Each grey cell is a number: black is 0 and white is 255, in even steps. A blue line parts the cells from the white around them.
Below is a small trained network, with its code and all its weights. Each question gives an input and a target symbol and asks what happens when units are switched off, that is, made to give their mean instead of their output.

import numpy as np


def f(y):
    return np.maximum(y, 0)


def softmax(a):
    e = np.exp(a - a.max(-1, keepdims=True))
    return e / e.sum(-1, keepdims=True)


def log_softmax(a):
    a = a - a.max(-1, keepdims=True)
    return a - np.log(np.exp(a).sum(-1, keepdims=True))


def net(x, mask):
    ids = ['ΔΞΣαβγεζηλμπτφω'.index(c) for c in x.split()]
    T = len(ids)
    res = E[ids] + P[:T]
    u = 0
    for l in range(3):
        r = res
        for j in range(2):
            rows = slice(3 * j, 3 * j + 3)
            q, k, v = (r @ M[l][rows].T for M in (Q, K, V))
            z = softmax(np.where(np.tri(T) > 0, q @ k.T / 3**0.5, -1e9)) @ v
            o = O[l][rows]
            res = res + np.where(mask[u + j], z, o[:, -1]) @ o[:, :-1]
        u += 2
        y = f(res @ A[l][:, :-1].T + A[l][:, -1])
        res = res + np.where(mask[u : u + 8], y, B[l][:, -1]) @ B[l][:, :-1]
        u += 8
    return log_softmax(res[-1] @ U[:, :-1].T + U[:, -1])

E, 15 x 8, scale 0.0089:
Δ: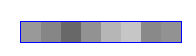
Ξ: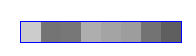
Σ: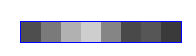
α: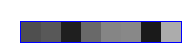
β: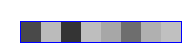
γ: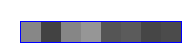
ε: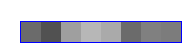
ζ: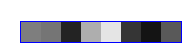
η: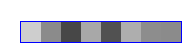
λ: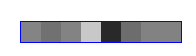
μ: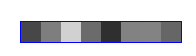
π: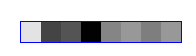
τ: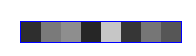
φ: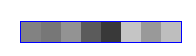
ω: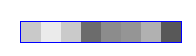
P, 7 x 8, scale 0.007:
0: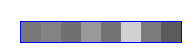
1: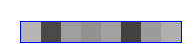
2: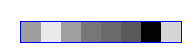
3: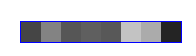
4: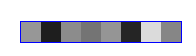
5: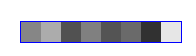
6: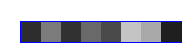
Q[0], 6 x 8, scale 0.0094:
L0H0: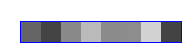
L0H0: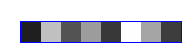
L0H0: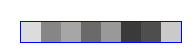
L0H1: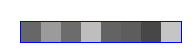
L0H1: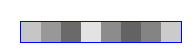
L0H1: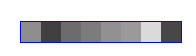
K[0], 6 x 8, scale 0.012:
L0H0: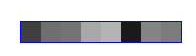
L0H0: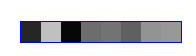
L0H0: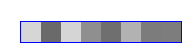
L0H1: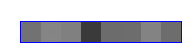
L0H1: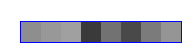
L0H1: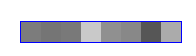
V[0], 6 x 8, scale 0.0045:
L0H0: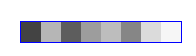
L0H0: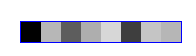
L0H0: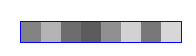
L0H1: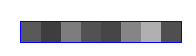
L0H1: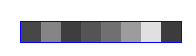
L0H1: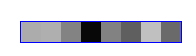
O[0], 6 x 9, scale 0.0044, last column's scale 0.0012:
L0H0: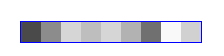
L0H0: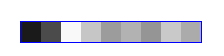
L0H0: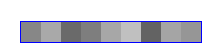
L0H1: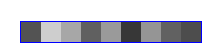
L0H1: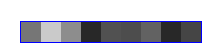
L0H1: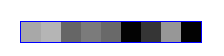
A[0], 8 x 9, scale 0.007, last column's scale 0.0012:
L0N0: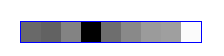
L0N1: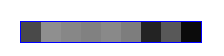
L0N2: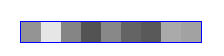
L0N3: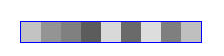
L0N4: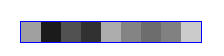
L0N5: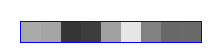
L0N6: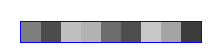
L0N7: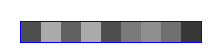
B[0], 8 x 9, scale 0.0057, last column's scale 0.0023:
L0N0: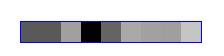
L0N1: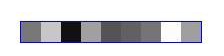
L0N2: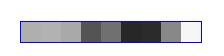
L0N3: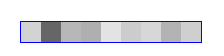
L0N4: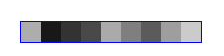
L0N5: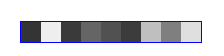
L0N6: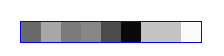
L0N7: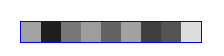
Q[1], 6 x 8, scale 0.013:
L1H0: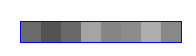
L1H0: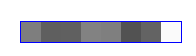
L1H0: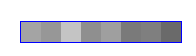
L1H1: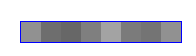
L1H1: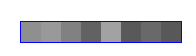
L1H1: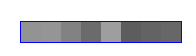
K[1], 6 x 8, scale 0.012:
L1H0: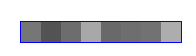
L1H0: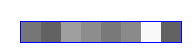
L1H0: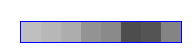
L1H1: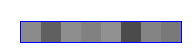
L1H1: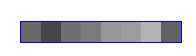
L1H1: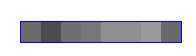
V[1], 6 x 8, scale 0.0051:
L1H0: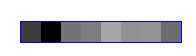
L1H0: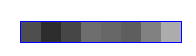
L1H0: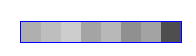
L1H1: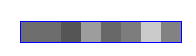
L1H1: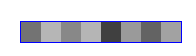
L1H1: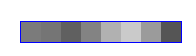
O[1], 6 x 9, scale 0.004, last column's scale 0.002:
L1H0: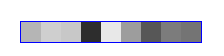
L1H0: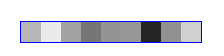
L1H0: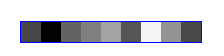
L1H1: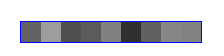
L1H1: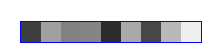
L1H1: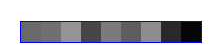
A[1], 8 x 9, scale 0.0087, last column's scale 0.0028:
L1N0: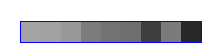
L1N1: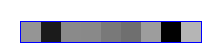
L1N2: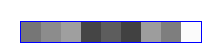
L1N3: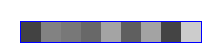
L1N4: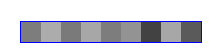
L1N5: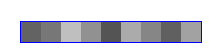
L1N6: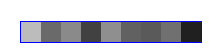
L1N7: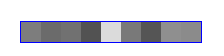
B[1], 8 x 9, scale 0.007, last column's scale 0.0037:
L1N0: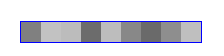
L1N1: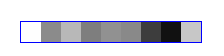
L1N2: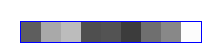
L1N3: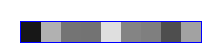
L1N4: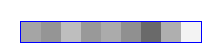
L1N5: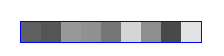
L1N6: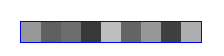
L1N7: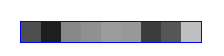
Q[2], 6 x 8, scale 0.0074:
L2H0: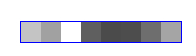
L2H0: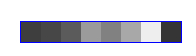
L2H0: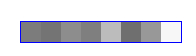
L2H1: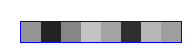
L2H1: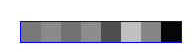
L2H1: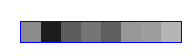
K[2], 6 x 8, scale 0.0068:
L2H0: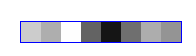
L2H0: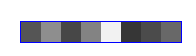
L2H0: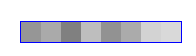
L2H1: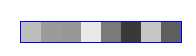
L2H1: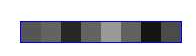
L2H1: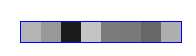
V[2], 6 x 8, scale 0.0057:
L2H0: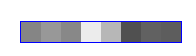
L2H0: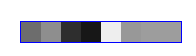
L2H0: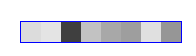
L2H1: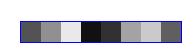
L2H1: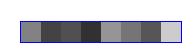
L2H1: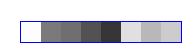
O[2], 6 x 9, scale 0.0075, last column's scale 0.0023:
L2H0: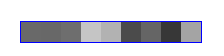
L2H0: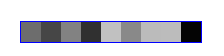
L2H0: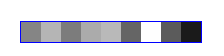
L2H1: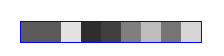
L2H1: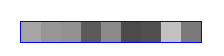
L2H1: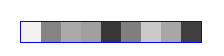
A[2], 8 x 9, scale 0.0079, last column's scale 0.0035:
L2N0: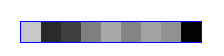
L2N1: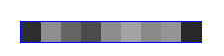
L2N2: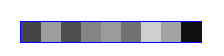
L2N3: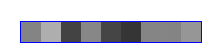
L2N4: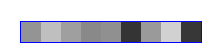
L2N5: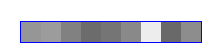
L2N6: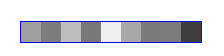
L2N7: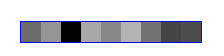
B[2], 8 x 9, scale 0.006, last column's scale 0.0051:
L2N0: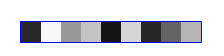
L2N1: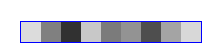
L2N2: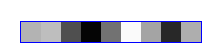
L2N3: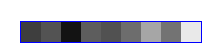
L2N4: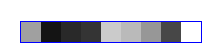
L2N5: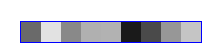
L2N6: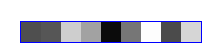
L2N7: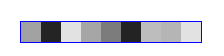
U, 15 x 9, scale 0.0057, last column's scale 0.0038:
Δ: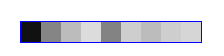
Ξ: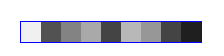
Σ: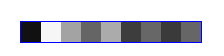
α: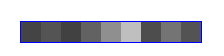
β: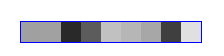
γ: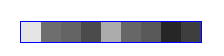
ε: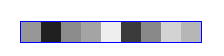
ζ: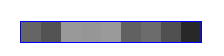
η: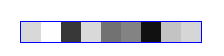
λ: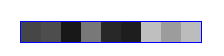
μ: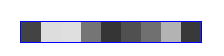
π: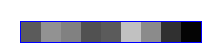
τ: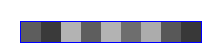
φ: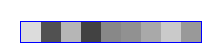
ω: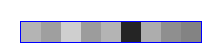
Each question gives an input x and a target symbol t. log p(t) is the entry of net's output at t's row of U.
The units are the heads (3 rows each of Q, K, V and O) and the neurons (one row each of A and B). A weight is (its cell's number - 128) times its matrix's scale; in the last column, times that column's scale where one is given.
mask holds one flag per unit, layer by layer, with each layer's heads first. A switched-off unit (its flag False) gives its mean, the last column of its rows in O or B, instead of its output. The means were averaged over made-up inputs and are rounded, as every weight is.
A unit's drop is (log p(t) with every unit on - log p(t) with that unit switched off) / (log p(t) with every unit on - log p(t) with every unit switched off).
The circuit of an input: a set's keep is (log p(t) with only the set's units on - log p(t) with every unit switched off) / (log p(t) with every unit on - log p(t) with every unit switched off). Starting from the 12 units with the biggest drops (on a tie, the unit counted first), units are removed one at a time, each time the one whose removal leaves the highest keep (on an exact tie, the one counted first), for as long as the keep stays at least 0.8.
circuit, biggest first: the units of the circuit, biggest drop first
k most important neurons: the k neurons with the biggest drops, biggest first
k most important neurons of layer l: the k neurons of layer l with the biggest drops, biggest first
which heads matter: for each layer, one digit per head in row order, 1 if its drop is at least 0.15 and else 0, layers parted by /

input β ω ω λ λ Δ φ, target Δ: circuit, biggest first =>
[L0H0, L1H1, L0N2]
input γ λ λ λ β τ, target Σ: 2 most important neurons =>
[L1N2, L0N2]
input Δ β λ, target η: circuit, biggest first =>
[L2H1, L2H0, L2N6]
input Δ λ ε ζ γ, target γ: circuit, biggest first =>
[L1N1, L0H0, L0N4]
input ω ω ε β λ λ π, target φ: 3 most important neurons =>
[L0N0, L0N4, L0N5]
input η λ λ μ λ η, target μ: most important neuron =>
[L0N0]
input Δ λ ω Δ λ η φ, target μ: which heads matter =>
10 / 10 / 01
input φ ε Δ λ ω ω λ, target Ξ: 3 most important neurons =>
[L1N1, L0N7, L0N6]
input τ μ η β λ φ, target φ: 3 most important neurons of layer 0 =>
[L0N0, L0N2, L0N7]
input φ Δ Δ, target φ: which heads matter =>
00 / 00 / 11
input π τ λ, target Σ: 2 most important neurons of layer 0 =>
[L0N4, L0N2]
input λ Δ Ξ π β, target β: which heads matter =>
00 / 00 / 10
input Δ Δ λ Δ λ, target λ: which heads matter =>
00 / 00 / 00
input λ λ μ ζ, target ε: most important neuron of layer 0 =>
[L0N4]
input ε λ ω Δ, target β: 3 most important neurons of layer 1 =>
[L1N3, L1N1, L1N2]
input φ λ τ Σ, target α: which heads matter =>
00 / 00 / 11
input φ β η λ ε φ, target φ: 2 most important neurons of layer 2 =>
[L2N4, L2N0]
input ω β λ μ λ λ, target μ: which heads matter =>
11 / 00 / 11
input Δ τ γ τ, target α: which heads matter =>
00 / 00 / 11
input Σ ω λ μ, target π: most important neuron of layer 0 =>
[L0N0]
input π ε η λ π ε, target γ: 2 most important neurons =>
[L2N4, L0N0]
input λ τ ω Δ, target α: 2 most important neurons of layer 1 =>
[L1N7, L1N3]
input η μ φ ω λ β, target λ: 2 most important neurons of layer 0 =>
[L0N3, L0N2]
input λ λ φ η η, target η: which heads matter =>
00 / 00 / 01
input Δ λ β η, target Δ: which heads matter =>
10 / 00 / 00
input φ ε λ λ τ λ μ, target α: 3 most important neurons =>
[L1N7, L0N4, L1N3]
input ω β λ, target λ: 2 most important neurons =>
[L2N3, L0N3]
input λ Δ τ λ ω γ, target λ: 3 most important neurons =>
[L0N3, L2N3, L0N1]
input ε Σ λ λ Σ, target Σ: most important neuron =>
[L0N6]
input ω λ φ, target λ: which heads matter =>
10 / 10 / 00
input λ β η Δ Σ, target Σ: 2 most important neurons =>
[L0N6, L1N3]
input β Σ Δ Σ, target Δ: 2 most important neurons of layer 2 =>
[L2N4, L2N7]
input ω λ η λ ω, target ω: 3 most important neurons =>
[L0N3, L2N5, L1N1]
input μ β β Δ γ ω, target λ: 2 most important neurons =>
[L0N2, L2N3]
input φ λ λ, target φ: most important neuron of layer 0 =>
[L0N0]
